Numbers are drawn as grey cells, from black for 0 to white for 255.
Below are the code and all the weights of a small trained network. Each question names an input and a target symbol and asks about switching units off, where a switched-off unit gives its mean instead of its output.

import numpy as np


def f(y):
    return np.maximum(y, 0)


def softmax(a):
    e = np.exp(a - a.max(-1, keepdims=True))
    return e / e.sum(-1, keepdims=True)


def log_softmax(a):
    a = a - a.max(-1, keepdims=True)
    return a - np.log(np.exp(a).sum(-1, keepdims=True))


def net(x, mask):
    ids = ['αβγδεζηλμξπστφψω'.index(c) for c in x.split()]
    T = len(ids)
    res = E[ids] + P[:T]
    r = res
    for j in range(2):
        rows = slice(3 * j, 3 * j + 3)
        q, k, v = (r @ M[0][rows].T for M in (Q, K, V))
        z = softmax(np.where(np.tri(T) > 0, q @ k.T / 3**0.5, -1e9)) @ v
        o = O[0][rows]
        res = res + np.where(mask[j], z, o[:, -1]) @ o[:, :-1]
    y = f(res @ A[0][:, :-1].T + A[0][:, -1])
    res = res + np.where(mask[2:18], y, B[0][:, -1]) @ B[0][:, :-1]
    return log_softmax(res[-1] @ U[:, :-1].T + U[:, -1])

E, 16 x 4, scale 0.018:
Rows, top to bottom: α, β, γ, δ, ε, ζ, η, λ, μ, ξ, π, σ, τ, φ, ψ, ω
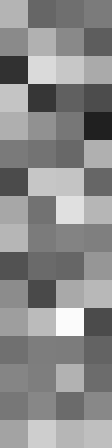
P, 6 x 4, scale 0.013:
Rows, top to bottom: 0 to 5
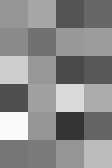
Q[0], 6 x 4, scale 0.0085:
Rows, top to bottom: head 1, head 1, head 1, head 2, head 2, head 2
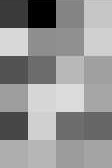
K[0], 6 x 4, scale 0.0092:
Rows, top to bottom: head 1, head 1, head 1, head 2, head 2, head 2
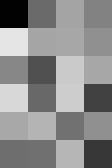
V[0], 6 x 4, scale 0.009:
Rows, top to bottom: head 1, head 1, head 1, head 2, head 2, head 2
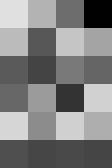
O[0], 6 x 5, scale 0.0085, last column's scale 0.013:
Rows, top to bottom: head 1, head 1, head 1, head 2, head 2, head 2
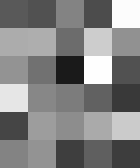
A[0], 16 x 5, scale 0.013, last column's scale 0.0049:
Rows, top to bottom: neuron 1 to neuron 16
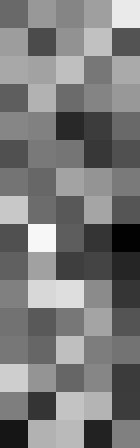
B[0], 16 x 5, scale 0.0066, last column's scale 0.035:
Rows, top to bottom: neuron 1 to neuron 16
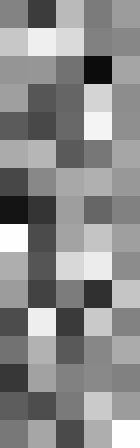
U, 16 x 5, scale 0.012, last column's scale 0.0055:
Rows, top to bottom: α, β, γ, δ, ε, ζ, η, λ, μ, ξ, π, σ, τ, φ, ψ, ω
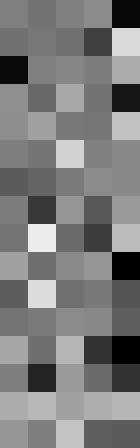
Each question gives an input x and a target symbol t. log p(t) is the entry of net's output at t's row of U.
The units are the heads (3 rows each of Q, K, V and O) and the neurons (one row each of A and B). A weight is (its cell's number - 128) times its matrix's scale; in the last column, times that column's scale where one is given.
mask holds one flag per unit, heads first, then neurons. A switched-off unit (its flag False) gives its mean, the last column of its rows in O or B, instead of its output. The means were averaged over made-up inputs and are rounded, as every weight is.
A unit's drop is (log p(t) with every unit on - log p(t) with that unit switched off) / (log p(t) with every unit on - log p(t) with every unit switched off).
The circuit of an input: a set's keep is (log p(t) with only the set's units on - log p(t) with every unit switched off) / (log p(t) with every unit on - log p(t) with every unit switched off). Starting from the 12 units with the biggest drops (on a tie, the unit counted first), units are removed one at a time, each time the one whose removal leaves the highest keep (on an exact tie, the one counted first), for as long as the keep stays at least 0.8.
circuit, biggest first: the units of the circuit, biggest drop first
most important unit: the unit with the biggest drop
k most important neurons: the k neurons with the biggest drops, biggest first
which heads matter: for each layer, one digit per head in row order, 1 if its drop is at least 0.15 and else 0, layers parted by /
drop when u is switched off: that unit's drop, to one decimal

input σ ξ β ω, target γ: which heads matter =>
01
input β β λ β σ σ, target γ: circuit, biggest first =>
[head 2; neuron 9]
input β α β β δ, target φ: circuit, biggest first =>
[neuron 16; neuron 5]
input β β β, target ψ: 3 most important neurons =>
[neuron 11; neuron 10; neuron 9]
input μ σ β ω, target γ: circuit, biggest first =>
[head 2]
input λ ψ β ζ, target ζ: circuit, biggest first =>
[head 1; neuron 16; neuron 1]
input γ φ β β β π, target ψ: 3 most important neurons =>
[neuron 2; neuron 12; neuron 11]
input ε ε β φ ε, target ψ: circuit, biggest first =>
[neuron 11; neuron 10]
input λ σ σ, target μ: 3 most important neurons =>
[neuron 16; neuron 3; neuron 13]
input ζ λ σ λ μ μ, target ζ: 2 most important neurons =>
[neuron 16; neuron 2]
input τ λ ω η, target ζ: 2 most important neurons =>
[neuron 11; neuron 1]
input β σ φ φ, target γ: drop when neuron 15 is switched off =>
0.1
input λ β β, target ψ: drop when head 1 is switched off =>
0.2
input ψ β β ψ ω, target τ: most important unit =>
neuron 16
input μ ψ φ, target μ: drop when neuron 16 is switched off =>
-0.1
